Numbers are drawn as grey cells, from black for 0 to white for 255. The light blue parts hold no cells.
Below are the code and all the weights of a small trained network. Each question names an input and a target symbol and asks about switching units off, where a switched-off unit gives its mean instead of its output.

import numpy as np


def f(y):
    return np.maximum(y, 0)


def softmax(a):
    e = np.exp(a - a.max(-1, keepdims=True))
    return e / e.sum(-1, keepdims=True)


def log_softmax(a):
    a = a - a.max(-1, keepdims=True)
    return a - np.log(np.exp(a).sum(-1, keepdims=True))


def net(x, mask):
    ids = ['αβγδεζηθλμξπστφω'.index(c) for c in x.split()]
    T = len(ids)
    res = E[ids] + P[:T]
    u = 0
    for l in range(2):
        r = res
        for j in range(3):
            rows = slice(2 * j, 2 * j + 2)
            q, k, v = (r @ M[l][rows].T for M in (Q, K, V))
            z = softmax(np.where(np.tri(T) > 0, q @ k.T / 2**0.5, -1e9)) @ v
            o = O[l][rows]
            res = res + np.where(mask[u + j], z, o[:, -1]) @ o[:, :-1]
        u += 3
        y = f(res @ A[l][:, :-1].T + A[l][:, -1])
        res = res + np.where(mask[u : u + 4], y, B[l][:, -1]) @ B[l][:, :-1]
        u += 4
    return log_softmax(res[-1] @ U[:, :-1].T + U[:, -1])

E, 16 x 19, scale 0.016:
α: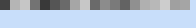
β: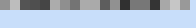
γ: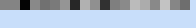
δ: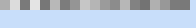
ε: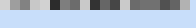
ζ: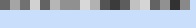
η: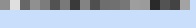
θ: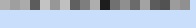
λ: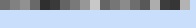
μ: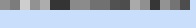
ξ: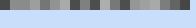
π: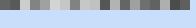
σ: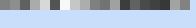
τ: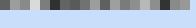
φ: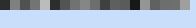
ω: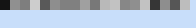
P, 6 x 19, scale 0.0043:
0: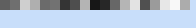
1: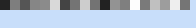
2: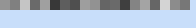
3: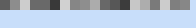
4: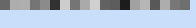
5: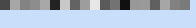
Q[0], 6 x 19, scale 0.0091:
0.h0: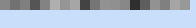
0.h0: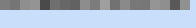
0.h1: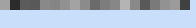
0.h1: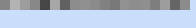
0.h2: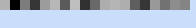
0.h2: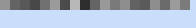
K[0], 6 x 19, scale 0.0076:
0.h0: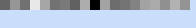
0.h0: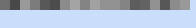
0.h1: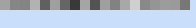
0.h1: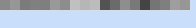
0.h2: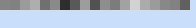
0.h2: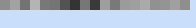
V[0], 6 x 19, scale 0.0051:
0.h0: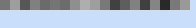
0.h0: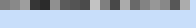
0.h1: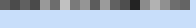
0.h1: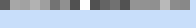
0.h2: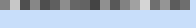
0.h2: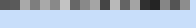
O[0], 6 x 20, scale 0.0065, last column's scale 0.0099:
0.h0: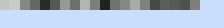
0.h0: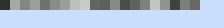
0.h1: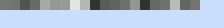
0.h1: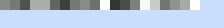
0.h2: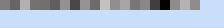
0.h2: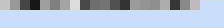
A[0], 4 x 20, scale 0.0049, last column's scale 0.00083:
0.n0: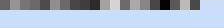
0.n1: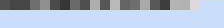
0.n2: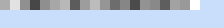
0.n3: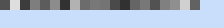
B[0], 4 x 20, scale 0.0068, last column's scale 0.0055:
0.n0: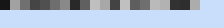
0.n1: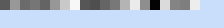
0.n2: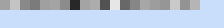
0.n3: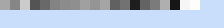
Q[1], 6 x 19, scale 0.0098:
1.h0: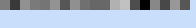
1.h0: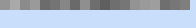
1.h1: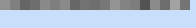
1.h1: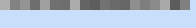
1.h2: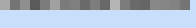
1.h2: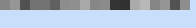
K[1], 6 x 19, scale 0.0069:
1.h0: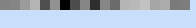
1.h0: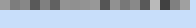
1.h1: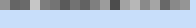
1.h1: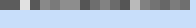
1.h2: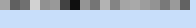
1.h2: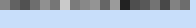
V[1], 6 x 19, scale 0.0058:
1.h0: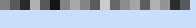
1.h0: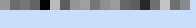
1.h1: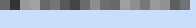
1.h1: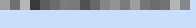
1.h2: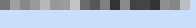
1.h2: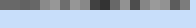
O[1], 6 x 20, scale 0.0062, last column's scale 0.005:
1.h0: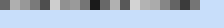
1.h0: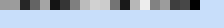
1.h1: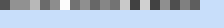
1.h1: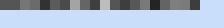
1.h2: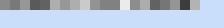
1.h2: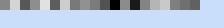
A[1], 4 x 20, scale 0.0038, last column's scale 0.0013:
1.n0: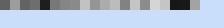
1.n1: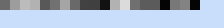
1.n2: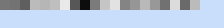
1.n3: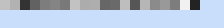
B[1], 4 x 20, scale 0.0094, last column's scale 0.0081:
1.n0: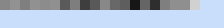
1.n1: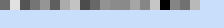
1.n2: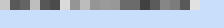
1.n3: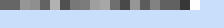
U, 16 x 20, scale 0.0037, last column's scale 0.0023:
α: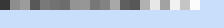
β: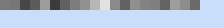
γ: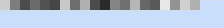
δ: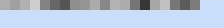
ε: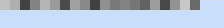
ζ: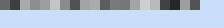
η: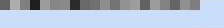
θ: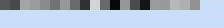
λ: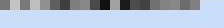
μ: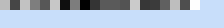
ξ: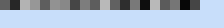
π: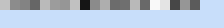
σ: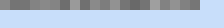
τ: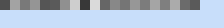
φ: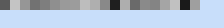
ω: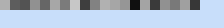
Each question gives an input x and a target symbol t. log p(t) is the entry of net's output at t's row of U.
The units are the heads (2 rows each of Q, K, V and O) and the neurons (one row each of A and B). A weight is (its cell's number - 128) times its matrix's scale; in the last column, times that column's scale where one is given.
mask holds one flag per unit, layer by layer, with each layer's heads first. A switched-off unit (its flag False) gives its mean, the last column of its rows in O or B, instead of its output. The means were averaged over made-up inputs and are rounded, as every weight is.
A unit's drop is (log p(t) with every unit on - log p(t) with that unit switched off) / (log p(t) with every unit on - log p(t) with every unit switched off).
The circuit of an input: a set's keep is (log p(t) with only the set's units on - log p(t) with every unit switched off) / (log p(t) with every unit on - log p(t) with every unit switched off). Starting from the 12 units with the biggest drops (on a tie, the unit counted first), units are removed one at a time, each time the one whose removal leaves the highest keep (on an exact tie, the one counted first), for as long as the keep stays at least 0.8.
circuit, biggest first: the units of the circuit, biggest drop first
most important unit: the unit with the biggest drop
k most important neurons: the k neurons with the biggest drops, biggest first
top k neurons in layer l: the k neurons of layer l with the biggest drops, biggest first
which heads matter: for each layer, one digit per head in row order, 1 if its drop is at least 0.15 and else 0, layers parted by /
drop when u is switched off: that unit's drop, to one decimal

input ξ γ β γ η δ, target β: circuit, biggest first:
(1.h0 0.n3)
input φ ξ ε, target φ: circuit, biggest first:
(1.h2 0.n3 0.h1)
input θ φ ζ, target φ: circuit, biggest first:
(1.h2 0.h1)
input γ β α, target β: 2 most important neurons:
(0.n3 0.n2)
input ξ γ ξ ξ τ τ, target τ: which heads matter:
001 / 100
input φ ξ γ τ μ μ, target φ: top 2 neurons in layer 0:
(0.n3 0.n1)
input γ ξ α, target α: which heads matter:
001 / 000
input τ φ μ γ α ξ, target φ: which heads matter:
000 / 001
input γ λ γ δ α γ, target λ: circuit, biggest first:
(0.h0 1.n0 1.h0)
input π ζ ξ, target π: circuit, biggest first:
(0.h2)
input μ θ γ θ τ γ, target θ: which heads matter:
000 / 100
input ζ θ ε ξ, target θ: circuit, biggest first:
(1.h0 0.n2)
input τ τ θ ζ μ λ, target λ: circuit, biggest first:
(0.h0 1.n0 1.h0 0.h1)
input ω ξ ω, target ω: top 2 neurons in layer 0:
(0.n0 0.n1)
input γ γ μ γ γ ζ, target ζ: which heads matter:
001 / 000
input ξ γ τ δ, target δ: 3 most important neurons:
(1.n2 0.n2 0.n1)
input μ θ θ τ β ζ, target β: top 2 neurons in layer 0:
(0.n3 0.n2)
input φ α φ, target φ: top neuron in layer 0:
(0.n1)
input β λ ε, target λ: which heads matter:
100 / 100
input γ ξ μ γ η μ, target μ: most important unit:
0.h2
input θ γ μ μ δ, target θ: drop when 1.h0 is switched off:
1.0
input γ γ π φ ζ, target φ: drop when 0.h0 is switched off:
0.0
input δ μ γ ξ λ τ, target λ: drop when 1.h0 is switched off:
0.3
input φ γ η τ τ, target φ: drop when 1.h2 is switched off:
0.8
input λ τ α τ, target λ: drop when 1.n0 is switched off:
0.4
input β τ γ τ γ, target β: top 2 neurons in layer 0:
(0.n3 0.n2)
